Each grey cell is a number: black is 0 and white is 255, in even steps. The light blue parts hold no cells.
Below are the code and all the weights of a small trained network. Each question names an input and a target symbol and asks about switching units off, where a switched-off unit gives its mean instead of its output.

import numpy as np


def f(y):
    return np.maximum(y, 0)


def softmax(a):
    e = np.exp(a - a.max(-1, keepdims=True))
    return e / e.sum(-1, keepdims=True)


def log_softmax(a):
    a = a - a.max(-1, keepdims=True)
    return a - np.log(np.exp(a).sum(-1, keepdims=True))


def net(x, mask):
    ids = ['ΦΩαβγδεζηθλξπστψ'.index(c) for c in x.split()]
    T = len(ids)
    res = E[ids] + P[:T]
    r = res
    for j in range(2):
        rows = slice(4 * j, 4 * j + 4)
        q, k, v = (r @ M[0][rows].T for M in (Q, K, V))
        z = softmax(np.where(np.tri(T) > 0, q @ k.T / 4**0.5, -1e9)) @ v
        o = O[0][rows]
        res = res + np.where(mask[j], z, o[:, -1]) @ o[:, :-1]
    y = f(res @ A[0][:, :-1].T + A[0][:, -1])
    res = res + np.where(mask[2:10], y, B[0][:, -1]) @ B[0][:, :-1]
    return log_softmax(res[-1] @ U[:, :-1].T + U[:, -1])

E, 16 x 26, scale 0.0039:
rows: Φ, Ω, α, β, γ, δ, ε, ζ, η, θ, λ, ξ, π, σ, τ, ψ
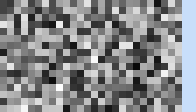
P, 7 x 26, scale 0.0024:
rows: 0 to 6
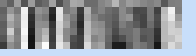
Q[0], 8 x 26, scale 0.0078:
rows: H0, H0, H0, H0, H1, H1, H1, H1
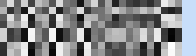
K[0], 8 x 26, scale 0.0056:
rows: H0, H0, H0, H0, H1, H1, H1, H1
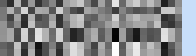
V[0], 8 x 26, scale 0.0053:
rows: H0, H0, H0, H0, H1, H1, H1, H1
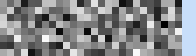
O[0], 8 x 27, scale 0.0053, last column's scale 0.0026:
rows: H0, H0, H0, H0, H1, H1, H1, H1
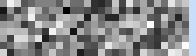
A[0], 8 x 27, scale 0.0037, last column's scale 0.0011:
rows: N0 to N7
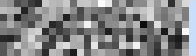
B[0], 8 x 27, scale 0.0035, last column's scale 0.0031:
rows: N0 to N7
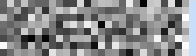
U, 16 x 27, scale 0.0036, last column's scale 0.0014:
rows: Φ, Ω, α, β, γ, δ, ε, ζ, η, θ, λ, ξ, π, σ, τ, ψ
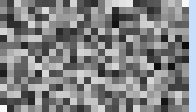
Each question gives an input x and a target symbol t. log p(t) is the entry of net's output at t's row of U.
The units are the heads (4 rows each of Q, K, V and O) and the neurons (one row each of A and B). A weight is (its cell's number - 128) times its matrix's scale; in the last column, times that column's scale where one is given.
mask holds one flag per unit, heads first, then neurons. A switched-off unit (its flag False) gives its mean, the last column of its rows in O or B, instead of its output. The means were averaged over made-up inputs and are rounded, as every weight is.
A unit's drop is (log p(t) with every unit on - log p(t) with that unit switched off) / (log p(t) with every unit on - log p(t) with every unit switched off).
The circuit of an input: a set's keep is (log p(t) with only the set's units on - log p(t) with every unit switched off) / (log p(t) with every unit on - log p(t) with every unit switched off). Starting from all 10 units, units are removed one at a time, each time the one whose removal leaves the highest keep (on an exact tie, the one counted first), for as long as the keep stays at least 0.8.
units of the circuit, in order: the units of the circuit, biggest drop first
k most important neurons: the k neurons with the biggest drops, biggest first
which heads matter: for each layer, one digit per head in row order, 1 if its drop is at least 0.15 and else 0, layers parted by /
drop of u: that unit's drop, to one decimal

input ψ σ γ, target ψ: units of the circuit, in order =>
(H1, H0)
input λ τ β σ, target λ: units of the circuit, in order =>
(H1, H0)
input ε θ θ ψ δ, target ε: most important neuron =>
(N5)
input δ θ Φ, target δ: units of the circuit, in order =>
(H0, H1, N4)
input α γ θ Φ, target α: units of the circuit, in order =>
(H0, H1, N7)
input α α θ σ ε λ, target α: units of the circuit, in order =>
(H0, H1, N7)
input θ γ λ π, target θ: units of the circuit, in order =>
(H0, H1)
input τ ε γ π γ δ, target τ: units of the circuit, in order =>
(H1, H0, N5)
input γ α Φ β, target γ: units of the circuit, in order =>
(H0, H1)
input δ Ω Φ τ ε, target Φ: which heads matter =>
01
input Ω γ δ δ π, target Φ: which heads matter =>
01
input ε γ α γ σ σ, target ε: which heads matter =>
11
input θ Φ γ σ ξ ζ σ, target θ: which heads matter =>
10
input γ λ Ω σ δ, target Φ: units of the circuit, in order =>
(H1)
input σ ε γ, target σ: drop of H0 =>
0.8
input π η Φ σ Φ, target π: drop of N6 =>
0.2
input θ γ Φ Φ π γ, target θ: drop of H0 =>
0.9
